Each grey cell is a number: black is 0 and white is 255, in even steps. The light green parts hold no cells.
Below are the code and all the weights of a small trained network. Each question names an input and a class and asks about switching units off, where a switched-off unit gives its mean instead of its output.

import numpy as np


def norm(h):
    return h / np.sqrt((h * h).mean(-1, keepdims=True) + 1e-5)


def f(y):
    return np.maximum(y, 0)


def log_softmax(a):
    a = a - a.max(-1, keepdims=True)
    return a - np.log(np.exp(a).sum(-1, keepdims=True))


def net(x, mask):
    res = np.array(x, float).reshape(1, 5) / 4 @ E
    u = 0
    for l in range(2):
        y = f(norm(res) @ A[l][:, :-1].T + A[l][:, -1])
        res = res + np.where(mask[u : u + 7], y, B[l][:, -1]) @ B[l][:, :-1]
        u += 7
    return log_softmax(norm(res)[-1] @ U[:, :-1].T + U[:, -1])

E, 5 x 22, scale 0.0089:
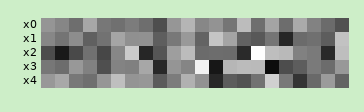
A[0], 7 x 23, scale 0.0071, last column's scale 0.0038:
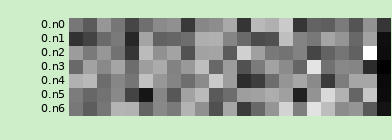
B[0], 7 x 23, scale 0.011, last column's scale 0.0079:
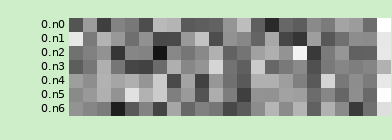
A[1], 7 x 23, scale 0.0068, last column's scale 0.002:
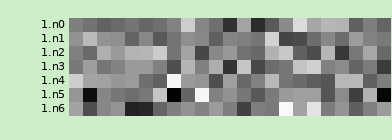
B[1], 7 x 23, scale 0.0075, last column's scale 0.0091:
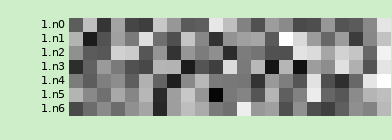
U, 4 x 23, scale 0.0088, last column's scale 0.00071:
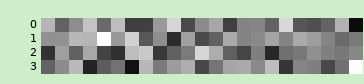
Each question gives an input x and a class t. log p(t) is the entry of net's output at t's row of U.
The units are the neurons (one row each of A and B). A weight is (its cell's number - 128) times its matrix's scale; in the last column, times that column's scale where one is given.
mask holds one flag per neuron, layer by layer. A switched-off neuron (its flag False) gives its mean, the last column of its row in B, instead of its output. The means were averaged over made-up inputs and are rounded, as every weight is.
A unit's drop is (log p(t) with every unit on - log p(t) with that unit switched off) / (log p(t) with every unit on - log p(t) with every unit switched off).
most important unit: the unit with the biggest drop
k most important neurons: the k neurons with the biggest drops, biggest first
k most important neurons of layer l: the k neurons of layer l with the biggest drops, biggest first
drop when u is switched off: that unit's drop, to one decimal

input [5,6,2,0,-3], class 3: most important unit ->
0.n2
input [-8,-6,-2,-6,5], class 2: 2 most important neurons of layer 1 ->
(1.n0; 1.n3)
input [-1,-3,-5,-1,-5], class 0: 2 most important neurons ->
(1.n4; 0.n4)
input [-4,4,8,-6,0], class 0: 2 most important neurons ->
(0.n1; 1.n5)
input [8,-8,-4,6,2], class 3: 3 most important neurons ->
(0.n3; 0.n6; 1.n3)
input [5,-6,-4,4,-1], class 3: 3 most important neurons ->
(0.n3; 0.n6; 0.n1)
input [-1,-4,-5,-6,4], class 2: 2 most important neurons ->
(0.n1; 1.n3)
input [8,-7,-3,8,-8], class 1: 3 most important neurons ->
(0.n5; 1.n3; 1.n0)
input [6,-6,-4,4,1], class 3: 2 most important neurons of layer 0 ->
(0.n3; 0.n1)
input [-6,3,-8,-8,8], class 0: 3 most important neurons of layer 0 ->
(0.n5; 0.n0; 0.n2)
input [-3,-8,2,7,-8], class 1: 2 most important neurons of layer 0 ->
(0.n5; 0.n2)
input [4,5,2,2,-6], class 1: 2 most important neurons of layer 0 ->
(0.n5; 0.n6)
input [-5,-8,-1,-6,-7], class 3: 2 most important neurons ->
(0.n6; 0.n4)
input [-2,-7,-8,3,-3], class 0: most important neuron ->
(1.n4)
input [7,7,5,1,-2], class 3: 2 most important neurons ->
(0.n2; 1.n4)
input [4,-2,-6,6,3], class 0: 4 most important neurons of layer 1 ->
(1.n4; 1.n3; 1.n0; 1.n1)
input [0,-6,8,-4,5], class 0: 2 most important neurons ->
(0.n1; 1.n5)
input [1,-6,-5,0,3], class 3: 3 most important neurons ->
(0.n3; 0.n1; 0.n6)
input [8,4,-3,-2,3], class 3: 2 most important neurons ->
(0.n1; 0.n5)
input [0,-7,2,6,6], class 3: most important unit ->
0.n3
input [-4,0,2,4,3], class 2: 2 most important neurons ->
(0.n0; 0.n5)
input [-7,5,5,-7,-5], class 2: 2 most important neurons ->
(1.n3; 0.n4)
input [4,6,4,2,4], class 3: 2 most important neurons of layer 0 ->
(0.n2; 0.n5)
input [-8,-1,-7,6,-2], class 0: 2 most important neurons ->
(1.n4; 1.n3)
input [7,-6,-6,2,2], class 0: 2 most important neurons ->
(1.n4; 0.n2)
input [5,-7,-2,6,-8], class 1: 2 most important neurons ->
(0.n5; 0.n2)
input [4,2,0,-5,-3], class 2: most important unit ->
0.n4
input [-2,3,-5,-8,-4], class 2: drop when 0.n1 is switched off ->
0.2
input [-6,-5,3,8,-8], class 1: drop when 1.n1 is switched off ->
-0.1
